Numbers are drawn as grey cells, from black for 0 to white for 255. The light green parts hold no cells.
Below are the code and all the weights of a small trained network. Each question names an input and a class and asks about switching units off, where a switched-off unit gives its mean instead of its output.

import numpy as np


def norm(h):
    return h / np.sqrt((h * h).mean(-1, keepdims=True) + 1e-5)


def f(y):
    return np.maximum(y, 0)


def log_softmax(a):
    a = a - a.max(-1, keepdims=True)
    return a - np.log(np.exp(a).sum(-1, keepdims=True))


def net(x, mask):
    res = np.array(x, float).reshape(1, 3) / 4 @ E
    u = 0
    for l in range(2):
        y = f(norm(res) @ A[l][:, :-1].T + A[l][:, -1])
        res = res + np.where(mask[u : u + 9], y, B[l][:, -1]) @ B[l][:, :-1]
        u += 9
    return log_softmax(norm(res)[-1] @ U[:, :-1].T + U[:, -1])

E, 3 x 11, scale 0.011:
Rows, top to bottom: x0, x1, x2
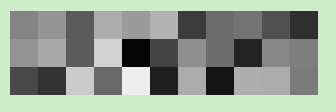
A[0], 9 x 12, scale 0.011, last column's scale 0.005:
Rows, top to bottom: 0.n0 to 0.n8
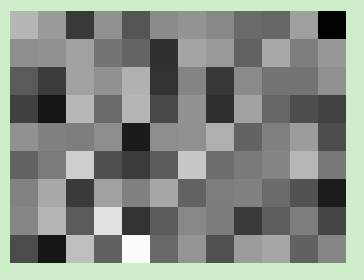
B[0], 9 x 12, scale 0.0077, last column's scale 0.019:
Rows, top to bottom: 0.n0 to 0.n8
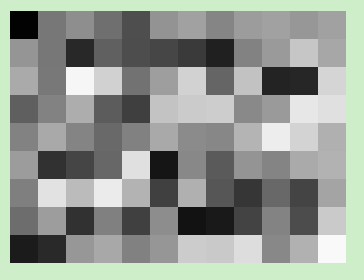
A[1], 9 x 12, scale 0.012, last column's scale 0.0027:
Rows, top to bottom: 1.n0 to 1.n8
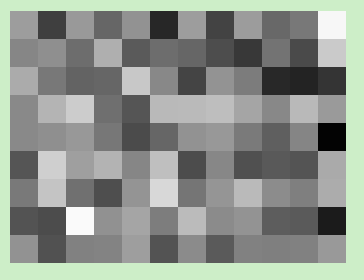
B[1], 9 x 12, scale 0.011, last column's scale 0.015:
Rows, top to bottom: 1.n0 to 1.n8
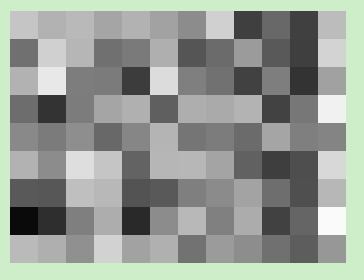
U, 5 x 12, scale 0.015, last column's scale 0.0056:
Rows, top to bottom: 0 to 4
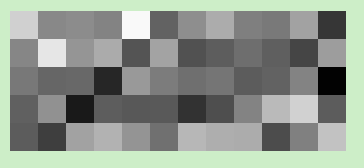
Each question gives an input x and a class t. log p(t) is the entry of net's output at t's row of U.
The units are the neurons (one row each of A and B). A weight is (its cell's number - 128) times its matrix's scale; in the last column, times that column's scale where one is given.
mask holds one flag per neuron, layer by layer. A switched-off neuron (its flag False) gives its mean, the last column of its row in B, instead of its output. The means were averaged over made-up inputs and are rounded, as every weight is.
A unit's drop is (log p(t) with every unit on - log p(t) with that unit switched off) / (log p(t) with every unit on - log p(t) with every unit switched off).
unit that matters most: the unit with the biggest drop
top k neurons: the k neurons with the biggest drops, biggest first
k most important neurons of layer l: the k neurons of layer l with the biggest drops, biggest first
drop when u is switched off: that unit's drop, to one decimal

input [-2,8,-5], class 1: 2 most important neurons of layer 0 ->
[0.n7; 0.n8]
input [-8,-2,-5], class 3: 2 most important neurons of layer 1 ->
[1.n5; 1.n7]
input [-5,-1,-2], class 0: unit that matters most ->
0.n5
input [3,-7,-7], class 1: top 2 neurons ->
[0.n8; 0.n3]
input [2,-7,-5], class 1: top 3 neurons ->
[0.n8; 0.n3; 1.n2]
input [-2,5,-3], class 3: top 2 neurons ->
[0.n2; 0.n4]
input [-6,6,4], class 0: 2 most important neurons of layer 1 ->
[1.n7; 1.n0]
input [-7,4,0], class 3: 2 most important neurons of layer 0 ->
[0.n1; 0.n2]
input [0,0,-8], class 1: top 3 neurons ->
[0.n8; 0.n3; 0.n7]
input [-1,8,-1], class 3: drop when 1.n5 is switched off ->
0.1
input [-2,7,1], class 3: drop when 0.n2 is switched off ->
0.2
